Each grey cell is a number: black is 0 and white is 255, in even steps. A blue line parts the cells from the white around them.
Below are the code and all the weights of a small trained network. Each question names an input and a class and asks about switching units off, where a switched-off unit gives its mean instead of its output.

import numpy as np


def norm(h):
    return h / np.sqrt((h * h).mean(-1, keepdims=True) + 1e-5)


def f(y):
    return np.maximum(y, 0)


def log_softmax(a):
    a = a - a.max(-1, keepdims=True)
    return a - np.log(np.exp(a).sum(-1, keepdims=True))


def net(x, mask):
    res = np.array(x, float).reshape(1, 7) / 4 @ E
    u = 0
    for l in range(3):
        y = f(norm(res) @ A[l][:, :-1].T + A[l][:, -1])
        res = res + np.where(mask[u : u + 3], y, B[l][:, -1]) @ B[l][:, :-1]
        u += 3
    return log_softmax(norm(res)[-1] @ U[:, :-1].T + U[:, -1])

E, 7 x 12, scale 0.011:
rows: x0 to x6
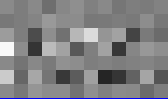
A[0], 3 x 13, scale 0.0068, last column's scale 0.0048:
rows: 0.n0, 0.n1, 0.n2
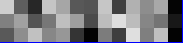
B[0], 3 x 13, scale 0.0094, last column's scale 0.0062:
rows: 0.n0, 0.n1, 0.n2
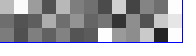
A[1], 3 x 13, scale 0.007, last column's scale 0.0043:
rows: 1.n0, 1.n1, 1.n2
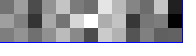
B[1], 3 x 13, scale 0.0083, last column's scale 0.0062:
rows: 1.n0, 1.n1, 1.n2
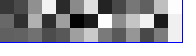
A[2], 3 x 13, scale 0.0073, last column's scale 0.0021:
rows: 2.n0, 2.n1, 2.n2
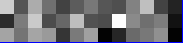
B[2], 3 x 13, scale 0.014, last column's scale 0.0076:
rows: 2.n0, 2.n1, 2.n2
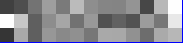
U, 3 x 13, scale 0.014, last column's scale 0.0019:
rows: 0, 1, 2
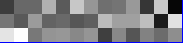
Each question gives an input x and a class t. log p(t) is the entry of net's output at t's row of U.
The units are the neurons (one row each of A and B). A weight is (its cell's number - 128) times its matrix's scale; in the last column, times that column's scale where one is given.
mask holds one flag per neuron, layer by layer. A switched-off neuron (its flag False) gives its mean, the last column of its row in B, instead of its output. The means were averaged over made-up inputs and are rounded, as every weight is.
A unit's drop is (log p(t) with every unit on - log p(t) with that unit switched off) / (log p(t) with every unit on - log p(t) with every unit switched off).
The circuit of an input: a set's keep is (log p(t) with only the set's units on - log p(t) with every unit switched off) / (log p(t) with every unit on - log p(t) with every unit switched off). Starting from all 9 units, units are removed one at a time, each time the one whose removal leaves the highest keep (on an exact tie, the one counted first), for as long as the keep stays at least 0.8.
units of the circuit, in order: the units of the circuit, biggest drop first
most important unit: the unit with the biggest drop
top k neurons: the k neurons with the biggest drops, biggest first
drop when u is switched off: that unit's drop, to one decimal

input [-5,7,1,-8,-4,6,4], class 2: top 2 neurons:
[2.n1, 1.n0]
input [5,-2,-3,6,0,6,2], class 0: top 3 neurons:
[2.n0, 2.n1, 2.n2]
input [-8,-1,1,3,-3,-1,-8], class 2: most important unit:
0.n0
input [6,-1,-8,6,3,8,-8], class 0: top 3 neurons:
[2.n0, 1.n1, 2.n1]
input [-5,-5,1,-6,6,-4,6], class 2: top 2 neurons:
[2.n1, 2.n0]
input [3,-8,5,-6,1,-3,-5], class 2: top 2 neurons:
[2.n1, 0.n2]
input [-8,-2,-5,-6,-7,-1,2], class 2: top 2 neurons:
[2.n1, 1.n1]
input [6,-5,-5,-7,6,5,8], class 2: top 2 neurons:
[2.n1, 1.n1]
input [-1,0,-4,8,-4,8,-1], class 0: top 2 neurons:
[2.n0, 2.n1]
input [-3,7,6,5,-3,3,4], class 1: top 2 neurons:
[1.n1, 2.n1]
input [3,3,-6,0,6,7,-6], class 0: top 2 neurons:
[2.n0, 1.n1]
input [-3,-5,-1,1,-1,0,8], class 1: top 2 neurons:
[0.n1, 2.n1]
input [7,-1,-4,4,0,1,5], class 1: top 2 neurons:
[0.n2, 2.n1]
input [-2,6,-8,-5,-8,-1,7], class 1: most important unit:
0.n2
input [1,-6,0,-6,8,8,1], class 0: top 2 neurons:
[2.n0, 0.n0]
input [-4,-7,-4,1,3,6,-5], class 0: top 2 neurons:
[2.n0, 1.n1]
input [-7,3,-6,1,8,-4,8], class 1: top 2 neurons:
[0.n2, 2.n0]
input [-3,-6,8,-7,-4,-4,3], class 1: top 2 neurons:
[1.n1, 0.n0]
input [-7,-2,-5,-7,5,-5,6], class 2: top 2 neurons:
[2.n1, 1.n1]
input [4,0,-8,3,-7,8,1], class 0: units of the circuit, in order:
[2.n0]
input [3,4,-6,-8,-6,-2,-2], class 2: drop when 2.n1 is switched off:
1.2
